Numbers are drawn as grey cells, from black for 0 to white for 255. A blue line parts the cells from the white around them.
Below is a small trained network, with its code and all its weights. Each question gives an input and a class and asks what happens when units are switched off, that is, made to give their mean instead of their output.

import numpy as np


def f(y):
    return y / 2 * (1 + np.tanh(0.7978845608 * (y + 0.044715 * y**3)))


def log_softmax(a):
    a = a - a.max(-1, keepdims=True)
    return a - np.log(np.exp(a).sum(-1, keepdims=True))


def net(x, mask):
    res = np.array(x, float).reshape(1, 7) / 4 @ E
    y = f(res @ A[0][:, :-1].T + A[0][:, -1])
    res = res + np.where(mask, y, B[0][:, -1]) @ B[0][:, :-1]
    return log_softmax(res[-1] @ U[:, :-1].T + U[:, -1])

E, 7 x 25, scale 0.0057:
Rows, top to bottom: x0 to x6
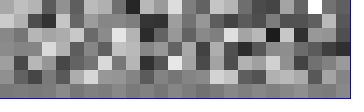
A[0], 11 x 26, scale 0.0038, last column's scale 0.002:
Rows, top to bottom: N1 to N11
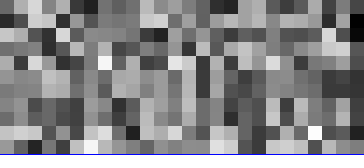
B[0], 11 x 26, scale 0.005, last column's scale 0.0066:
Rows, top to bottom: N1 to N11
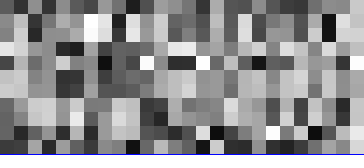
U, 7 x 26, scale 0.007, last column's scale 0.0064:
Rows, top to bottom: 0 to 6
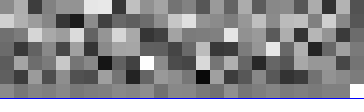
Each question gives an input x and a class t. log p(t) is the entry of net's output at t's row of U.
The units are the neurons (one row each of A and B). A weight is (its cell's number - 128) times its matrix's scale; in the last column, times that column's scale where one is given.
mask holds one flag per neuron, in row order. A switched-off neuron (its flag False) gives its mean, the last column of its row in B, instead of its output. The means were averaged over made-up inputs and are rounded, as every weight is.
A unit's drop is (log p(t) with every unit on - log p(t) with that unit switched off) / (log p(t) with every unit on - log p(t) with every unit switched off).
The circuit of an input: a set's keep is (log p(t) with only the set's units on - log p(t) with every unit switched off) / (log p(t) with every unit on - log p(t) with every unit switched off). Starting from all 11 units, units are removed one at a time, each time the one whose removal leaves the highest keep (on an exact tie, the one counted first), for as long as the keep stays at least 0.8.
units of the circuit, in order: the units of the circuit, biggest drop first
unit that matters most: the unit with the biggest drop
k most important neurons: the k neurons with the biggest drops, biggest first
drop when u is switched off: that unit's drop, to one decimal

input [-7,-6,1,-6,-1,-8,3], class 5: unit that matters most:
N1
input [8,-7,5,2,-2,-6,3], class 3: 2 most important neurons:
[N10; N3]
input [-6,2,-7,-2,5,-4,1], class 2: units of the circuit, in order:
[N9; N8]
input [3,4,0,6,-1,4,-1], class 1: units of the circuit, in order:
[N6; N7]
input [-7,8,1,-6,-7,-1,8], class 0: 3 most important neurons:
[N3; N5; N10]
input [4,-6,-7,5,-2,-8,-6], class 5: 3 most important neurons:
[N1; N3; N5]
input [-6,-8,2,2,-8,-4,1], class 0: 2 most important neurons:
[N2; N5]
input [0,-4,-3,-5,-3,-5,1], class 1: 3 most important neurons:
[N4; N5; N11]
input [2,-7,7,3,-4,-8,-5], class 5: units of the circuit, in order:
[N1; N9]
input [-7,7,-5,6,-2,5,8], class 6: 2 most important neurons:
[N2; N10]
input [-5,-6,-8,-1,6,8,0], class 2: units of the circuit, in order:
[N9; N8]
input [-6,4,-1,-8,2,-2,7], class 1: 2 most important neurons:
[N4; N10]
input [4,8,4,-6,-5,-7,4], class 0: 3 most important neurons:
[N3; N5; N11]
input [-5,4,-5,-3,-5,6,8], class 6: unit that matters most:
N5
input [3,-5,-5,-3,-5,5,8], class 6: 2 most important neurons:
[N5; N3]
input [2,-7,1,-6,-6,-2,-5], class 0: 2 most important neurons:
[N2; N5]
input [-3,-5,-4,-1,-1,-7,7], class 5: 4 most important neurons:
[N1; N3; N10; N5]
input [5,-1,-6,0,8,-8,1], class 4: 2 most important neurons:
[N5; N11]
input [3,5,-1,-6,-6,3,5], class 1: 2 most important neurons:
[N4; N5]
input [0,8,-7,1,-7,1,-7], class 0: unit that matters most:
N3
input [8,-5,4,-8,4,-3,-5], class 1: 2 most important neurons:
[N4; N3]
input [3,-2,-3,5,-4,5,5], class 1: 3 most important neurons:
[N5; N6; N7]
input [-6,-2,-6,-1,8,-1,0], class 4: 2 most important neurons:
[N5; N10]
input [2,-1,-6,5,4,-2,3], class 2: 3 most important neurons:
[N9; N8; N4]
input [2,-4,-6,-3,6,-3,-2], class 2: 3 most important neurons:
[N9; N8; N3]
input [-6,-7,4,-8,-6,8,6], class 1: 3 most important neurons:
[N4; N3; N5]
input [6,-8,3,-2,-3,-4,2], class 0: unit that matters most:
N2
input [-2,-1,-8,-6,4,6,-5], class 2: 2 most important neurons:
[N9; N8]
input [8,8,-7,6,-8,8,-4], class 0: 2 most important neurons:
[N3; N5]
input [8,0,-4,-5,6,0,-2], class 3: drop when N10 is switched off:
1.2
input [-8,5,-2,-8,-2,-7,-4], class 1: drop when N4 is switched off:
0.9
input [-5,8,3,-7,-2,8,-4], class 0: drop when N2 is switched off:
-0.1
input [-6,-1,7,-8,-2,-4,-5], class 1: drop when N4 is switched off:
0.7
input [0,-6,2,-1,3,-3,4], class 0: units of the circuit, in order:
[N2]
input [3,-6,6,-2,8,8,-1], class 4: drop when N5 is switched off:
0.8
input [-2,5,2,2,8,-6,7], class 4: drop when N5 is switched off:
0.9
